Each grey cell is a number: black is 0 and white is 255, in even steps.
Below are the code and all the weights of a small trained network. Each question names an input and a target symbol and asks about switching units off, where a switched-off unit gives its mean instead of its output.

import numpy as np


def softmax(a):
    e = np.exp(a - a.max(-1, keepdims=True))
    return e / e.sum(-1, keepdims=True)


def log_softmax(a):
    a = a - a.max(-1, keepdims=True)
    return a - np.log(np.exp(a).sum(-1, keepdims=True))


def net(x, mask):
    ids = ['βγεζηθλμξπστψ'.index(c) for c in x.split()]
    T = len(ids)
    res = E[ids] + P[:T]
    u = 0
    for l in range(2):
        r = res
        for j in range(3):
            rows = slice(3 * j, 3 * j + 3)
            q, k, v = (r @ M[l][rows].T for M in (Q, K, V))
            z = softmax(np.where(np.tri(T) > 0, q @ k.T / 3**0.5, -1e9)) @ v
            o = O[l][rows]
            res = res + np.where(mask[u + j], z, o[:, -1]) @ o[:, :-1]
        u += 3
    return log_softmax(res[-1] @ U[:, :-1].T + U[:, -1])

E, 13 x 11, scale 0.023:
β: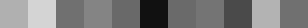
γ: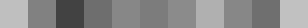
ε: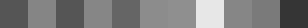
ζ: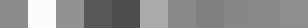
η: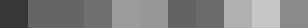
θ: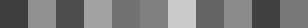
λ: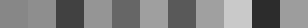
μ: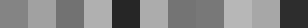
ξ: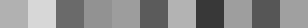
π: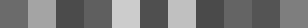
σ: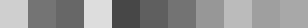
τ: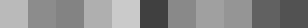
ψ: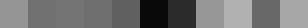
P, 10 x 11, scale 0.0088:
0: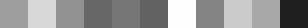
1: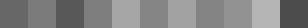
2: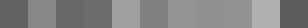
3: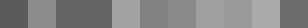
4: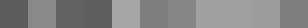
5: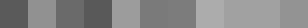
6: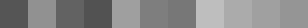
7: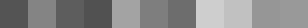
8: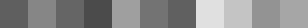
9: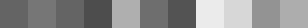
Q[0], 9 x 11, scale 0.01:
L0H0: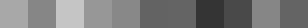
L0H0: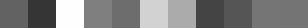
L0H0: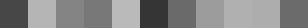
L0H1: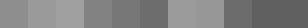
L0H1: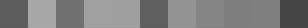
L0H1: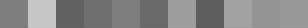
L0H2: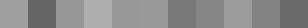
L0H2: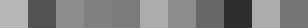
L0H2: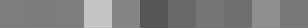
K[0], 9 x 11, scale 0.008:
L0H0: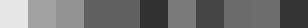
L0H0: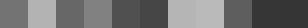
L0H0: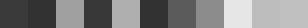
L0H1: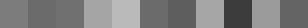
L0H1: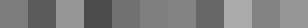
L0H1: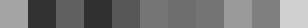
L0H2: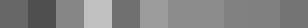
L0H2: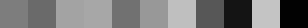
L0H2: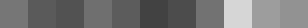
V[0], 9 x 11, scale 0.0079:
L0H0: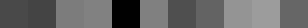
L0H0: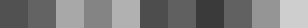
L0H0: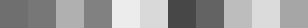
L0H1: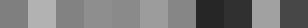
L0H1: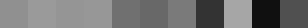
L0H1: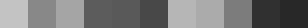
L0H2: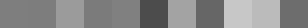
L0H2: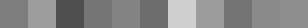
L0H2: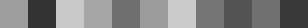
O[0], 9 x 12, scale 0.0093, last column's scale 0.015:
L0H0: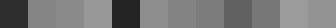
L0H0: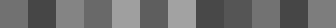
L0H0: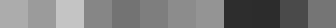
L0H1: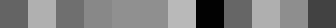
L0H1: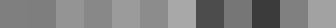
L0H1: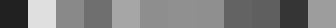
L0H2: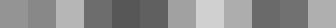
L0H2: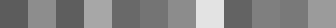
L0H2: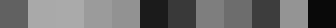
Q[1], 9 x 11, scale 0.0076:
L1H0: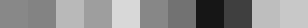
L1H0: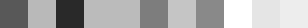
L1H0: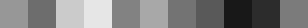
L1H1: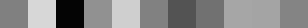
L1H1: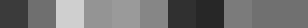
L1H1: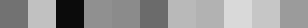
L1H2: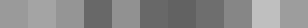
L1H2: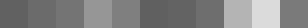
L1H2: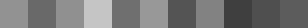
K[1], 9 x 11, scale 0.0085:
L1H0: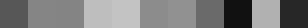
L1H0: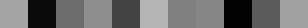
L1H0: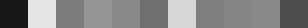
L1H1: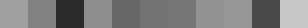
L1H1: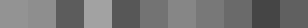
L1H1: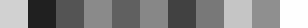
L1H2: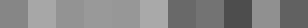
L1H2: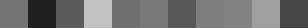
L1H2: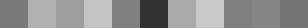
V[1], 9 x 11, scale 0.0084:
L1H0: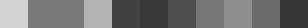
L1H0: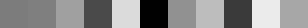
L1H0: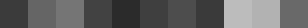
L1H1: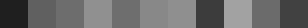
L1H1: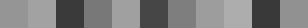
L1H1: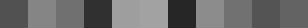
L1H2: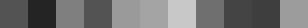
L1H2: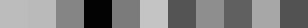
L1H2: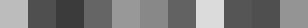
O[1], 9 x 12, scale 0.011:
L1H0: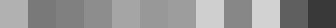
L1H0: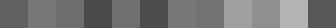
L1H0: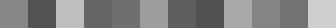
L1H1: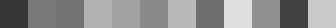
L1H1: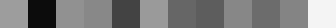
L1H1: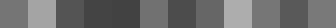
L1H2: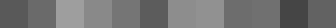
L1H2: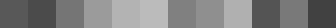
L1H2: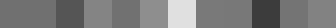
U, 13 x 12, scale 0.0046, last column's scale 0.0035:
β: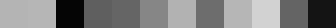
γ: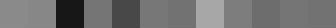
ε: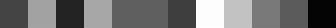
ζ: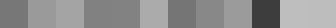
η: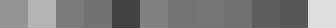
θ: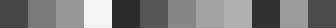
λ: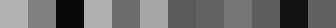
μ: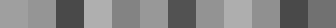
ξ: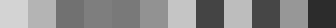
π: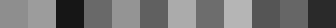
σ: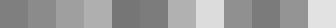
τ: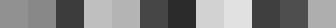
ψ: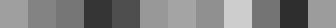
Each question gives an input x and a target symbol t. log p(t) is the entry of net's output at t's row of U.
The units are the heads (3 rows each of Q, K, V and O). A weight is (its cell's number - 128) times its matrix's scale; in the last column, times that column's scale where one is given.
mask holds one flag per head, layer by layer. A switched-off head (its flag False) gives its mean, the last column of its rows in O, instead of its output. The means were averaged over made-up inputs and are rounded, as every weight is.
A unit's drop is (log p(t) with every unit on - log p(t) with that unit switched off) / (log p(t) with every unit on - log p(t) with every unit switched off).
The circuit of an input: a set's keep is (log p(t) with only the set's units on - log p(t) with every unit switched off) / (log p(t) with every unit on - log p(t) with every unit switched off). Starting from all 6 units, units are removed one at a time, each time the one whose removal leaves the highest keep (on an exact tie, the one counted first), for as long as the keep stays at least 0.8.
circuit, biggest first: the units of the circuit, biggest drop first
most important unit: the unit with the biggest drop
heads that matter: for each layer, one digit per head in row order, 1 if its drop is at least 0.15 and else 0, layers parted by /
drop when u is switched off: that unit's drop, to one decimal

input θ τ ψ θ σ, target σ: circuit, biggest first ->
(L1H1; L1H0)
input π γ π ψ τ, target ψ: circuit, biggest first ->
(L0H2; L1H0; L0H0)
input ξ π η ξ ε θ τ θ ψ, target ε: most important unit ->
L0H0
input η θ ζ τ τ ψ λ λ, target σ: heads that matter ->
110 / 110
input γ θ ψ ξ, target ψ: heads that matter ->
111 / 100
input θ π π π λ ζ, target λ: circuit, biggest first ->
(L1H0; L0H2)
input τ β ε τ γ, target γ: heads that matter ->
000 / 110
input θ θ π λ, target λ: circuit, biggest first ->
(L1H0; L0H2)
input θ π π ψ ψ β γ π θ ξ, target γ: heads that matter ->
110 / 110
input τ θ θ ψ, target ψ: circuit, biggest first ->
(L1H0; L0H2)
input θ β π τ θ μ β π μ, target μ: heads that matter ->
010 / 101
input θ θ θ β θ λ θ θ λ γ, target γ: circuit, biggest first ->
(L1H1; L1H0)
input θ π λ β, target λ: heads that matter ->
000 / 100
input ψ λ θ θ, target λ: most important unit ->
L1H0
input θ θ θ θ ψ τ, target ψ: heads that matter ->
100 / 100
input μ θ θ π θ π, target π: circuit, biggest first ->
(L0H0; L1H0; L0H1)
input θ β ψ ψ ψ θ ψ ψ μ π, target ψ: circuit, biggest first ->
(L1H0; L0H0; L0H2)
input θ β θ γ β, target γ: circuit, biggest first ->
(L1H1; L1H0; L0H0)
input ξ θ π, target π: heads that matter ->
110 / 100
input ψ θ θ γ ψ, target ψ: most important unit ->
L0H2
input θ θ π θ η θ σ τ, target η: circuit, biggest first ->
(L0H0; L1H2; L0H2)
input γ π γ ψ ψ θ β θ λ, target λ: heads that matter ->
101 / 100
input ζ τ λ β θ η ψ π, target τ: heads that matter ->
110 / 011
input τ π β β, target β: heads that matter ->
111 / 100
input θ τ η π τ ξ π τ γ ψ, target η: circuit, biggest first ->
(L0H0; L0H2; L0H1; L1H2)
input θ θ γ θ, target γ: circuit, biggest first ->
(L1H1; L1H0; L0H0)
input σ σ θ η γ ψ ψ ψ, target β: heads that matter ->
101 / 111
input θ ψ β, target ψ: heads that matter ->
100 / 100
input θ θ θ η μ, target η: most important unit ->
L0H0
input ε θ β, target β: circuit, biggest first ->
(L0H0; L1H0)
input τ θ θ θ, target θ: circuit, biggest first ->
(L1H1; L0H2)
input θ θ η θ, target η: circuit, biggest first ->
(L0H0; L1H2; L0H2)
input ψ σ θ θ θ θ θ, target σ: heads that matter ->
010 / 110
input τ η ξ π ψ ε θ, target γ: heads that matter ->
111 / 110
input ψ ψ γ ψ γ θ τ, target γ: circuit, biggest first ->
(L0H0; L1H1; L1H0)
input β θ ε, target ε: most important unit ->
L0H1
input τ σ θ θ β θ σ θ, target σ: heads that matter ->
000 / 110
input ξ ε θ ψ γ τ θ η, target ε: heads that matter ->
110 / 111
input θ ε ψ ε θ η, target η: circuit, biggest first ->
(L0H0; L1H2; L0H1; L0H2)
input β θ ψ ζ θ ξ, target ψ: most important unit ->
L1H0
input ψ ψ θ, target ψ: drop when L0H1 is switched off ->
0.2
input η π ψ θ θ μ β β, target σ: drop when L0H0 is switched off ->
0.2
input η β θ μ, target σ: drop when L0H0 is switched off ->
0.4
